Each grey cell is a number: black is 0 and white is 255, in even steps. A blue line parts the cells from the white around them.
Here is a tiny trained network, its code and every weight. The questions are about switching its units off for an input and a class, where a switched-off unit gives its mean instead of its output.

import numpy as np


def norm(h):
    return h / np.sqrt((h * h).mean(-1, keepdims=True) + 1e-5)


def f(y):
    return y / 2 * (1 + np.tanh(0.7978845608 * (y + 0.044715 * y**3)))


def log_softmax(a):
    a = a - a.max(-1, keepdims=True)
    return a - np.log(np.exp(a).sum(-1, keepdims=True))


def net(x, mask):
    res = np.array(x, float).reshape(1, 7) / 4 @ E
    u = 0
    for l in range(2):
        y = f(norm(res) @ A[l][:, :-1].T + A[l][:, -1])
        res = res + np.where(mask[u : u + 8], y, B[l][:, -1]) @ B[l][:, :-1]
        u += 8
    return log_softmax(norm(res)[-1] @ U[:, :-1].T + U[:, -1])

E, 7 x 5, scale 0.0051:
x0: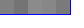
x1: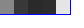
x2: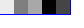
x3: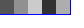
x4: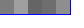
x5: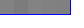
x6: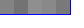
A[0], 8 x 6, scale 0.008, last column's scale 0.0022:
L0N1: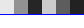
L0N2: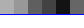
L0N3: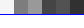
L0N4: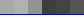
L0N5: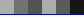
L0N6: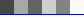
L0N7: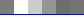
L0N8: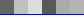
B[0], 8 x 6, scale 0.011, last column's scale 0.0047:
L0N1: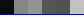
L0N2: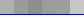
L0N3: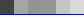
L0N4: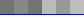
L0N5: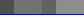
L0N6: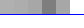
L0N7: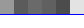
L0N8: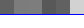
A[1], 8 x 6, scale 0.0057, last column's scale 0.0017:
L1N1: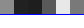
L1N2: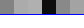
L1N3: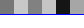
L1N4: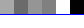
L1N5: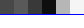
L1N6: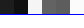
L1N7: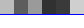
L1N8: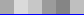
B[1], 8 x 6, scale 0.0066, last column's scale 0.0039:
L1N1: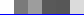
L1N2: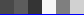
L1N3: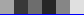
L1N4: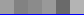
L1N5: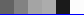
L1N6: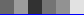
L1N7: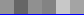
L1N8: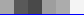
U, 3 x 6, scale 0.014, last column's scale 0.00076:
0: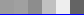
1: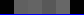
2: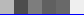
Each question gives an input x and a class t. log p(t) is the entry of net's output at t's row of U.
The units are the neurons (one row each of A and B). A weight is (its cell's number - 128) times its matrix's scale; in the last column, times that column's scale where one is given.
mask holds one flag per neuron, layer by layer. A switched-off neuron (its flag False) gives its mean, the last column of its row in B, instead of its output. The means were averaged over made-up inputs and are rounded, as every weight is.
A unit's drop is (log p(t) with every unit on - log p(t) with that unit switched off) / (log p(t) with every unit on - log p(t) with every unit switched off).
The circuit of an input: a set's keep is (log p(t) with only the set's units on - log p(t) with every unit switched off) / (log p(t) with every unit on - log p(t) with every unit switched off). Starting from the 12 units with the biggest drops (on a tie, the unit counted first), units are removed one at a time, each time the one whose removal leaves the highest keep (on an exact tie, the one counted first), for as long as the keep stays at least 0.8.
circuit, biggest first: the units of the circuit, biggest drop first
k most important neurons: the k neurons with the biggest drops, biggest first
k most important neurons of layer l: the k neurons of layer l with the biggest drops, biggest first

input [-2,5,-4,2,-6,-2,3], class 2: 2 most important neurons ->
L0N3, L1N1
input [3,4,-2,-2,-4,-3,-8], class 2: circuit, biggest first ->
L1N1
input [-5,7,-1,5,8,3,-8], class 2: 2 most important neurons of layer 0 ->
L0N1, L0N3
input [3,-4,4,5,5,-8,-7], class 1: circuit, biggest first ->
L0N7, L0N3, L1N2
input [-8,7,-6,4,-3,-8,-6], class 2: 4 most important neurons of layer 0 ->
L0N1, L0N3, L0N4, L0N2
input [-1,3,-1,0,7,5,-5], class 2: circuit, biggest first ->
L0N1, L1N1, L0N2
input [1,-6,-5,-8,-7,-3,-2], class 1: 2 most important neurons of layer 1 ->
L1N1, L1N3
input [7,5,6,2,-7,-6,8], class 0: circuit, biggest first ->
L0N3, L0N7
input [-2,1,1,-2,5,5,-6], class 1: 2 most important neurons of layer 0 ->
L0N1, L0N6
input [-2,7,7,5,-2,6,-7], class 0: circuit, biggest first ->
L0N7, L0N3
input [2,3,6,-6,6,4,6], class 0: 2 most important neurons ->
L0N2, L0N3
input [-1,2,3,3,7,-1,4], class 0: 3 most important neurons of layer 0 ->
L0N1, L0N7, L0N4
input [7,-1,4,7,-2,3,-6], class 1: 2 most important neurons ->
L0N8, L0N6
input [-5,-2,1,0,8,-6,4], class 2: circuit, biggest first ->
L0N7
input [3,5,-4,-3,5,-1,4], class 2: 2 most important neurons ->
L0N3, L1N1
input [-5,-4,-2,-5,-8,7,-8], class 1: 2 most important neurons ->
L0N1, L0N5
